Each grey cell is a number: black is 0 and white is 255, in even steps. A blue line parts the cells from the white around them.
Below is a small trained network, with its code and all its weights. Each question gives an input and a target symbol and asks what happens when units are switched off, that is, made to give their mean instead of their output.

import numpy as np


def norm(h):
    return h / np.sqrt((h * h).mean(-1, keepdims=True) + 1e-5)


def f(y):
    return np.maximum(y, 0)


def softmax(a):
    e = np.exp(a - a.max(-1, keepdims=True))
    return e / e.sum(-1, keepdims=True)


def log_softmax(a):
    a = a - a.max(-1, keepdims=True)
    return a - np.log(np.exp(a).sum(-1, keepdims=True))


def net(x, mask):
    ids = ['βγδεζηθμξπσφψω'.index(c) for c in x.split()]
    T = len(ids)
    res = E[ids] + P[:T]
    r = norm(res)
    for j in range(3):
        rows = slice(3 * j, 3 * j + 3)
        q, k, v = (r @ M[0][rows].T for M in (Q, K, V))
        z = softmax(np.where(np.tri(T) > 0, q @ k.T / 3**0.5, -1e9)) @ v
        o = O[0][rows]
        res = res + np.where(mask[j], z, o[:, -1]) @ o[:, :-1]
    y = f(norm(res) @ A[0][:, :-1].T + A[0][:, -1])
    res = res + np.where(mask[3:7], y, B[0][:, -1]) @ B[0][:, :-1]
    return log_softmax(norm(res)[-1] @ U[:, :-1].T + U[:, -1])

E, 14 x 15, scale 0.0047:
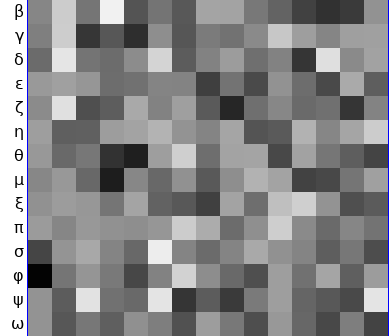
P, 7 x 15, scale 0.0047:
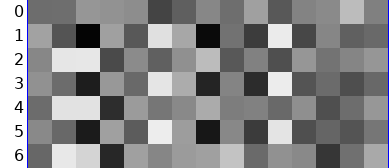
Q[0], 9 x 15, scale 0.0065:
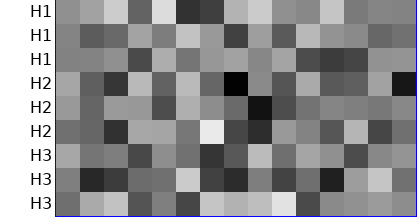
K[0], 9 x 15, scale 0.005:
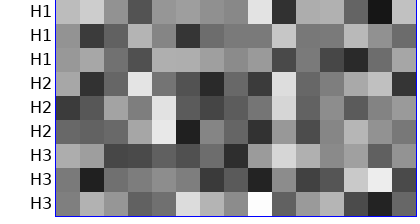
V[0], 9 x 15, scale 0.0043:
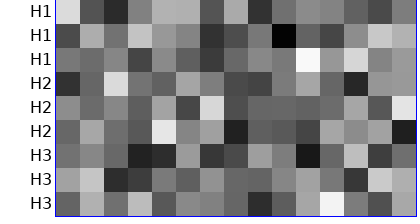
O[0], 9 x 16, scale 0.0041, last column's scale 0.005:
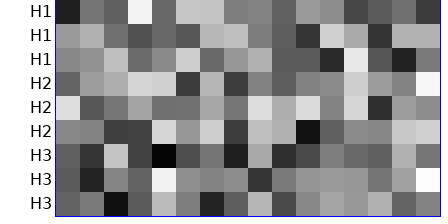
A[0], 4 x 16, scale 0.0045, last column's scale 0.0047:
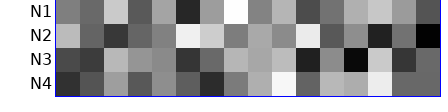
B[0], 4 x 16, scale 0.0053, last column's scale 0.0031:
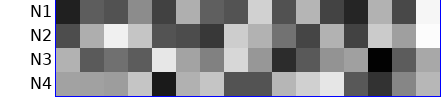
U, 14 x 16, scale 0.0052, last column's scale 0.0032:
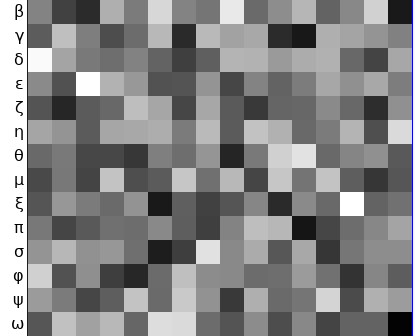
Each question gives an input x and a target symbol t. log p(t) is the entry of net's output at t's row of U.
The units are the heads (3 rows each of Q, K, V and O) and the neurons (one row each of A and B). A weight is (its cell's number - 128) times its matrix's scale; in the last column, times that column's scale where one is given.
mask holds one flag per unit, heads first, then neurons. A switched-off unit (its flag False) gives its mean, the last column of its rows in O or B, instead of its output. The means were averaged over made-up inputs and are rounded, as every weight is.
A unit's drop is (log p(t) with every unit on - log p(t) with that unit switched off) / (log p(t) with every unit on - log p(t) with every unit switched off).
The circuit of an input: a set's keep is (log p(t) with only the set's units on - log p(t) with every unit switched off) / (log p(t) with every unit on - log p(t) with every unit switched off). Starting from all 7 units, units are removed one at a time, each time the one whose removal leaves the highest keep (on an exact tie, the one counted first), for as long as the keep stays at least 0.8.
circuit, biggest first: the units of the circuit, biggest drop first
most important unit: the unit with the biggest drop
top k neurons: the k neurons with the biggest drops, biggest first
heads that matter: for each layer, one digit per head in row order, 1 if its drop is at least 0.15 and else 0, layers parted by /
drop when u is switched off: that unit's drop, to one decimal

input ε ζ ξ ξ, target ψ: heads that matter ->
110
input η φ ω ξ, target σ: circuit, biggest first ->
(N2, H2)
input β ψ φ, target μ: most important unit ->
H2
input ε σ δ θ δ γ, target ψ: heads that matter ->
110
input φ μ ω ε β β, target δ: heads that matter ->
100
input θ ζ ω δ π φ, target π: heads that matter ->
100
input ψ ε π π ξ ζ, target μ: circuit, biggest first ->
(H2, H3)
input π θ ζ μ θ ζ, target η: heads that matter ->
001
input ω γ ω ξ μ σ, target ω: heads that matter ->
011
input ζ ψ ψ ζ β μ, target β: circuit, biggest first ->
(N2, H2, H3)
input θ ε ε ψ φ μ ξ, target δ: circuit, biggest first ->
(H1, H3, N4)
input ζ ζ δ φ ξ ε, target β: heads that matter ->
111
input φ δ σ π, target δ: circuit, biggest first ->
(H1, H3)
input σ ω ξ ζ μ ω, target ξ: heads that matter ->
010
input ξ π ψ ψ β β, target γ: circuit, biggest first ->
(H1, H2)
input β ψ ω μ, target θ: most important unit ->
H2
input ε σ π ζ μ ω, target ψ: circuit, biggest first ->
(H1, H3)
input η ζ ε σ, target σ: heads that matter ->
000
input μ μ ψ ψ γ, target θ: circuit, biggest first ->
(H3, N4)
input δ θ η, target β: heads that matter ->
010
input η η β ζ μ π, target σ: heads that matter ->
000
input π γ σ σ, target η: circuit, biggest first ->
(H3)
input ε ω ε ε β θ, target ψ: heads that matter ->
110
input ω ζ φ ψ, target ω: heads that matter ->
111
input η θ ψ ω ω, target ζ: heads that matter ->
000
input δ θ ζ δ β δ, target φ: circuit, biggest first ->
(H3, H1)
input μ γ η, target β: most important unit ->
N1
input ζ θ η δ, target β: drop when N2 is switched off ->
0.4
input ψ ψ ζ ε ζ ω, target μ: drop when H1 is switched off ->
0.1
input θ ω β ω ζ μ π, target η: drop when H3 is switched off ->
0.6
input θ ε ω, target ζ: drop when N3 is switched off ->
0.4
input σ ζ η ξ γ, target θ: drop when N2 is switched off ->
0.1
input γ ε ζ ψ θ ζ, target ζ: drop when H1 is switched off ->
0.2
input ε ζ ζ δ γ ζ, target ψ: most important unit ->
H1
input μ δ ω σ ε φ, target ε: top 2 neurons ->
(N2, N1)
